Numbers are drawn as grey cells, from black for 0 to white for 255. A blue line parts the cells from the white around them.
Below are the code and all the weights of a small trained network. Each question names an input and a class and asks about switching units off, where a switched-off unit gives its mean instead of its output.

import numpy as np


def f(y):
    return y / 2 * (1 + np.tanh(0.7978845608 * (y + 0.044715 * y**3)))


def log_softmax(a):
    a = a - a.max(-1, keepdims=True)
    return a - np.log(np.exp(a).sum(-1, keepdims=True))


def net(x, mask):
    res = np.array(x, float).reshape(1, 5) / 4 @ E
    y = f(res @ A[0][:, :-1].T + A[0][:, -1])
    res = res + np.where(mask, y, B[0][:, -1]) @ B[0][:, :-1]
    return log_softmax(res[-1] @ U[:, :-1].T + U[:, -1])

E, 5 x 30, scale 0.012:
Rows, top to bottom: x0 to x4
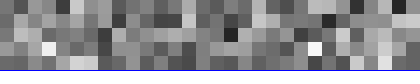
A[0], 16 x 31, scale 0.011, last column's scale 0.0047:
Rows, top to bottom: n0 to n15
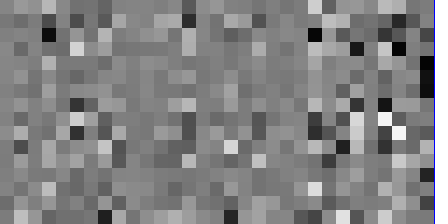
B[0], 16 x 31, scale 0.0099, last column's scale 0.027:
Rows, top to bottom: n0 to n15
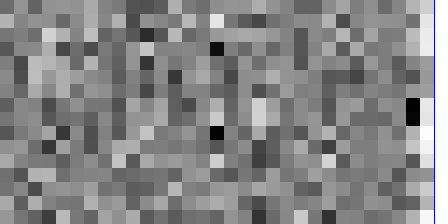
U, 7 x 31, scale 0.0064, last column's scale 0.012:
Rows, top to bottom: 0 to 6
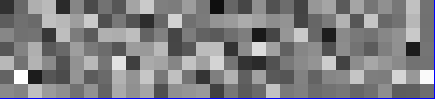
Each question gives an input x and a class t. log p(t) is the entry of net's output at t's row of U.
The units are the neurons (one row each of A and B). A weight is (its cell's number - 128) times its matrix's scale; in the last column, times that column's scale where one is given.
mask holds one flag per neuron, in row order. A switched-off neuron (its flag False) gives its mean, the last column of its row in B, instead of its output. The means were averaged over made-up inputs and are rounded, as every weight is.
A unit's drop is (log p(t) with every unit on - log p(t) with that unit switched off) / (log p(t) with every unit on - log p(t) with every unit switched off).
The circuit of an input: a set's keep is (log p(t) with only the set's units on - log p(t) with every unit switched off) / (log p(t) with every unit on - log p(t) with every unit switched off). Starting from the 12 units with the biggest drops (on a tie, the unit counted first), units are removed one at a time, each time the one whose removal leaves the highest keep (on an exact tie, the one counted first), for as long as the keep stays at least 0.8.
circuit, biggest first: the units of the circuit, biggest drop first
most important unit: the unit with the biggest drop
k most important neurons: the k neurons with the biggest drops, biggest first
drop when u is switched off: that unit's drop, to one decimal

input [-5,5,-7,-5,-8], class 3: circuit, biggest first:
(n7)
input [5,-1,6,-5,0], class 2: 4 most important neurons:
(n15; n9; n0; n13)
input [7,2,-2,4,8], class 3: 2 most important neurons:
(n8; n9)
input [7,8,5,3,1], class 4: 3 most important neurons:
(n11; n9; n14)
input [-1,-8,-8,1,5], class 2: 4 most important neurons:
(n10; n11; n6; n14)
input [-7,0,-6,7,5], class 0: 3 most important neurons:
(n9; n2; n15)
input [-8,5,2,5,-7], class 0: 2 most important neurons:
(n9; n8)
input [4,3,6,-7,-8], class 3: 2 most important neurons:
(n7; n0)
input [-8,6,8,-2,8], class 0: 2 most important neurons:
(n9; n10)
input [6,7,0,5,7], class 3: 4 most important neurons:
(n8; n9; n1; n2)
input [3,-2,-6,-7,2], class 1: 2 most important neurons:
(n2; n15)
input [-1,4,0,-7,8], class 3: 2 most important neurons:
(n8; n0)
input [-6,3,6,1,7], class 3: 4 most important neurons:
(n8; n3; n10; n15)
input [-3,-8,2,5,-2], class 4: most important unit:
n1
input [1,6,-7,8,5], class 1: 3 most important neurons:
(n13; n0; n15)
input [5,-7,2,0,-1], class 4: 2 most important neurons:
(n1; n9)
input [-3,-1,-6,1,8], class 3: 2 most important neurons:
(n8; n15)
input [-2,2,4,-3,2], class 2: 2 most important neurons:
(n15; n3)
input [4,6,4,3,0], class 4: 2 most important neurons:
(n11; n9)
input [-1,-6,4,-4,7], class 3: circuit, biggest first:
(n8)
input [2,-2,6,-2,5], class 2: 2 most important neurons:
(n15; n7)
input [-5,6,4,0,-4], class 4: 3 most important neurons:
(n11; n3; n14)
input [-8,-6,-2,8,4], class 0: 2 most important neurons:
(n9; n2)
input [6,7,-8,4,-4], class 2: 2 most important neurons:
(n10; n9)
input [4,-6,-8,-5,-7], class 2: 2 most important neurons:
(n10; n8)
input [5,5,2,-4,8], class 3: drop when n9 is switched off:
0.1
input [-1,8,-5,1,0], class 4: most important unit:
n11
